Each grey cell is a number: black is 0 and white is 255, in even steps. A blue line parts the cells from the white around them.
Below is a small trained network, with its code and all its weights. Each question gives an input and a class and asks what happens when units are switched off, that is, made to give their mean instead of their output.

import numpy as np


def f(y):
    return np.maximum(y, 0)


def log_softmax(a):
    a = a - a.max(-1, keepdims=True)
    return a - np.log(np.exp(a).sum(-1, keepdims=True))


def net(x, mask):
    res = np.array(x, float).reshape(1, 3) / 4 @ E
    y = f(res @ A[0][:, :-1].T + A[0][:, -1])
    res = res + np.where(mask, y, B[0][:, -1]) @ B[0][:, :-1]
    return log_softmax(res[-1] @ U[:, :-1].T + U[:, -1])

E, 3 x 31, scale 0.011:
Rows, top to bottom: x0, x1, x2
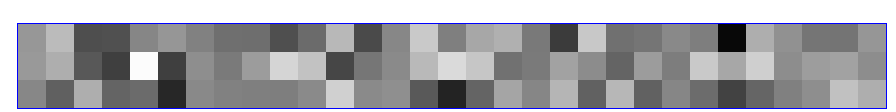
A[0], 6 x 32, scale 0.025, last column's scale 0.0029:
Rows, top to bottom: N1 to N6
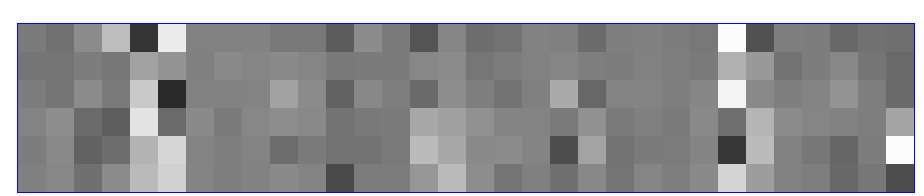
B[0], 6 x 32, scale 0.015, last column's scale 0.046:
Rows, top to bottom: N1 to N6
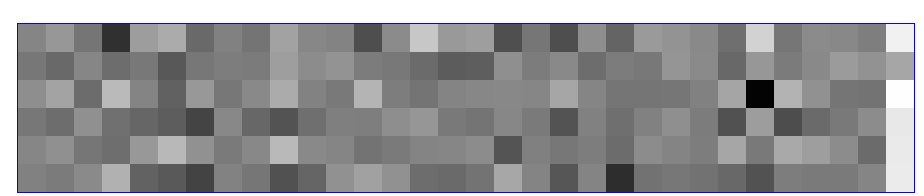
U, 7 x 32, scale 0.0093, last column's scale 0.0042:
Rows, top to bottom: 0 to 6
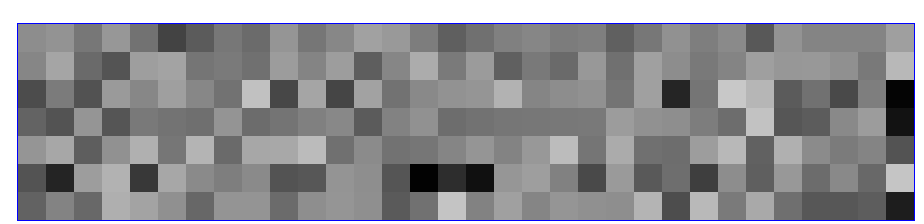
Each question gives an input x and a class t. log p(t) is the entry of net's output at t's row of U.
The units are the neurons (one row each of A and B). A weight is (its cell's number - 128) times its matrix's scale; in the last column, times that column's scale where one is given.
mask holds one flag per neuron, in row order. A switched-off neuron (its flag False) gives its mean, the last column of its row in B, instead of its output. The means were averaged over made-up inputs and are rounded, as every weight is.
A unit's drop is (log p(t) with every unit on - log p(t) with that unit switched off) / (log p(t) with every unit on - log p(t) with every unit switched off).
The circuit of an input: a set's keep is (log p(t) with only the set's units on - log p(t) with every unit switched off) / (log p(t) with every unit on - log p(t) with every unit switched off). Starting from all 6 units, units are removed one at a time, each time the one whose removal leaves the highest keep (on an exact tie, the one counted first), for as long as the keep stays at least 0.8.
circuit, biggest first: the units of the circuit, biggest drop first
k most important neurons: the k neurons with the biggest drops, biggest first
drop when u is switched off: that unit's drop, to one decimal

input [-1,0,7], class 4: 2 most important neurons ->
N6; N4
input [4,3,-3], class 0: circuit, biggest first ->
N1
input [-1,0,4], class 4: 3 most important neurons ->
N6; N4; N1
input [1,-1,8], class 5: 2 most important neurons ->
N1; N3
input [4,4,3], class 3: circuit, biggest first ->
N3; N4
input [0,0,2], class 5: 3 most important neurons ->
N1; N3; N5
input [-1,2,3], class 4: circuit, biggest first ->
N6; N1
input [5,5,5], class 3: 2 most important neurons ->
N3; N4
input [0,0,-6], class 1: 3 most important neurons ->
N3; N1; N5
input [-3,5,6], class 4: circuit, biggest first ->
N6; N3
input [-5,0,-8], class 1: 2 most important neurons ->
N1; N4
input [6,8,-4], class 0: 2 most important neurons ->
N6; N1
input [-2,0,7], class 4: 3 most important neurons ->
N6; N4; N1
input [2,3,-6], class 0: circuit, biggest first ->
N6
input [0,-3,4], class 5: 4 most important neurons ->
N1; N3; N5; N4
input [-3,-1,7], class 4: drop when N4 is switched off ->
0.5
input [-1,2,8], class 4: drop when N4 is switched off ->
0.4
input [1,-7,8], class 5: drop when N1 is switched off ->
1.2
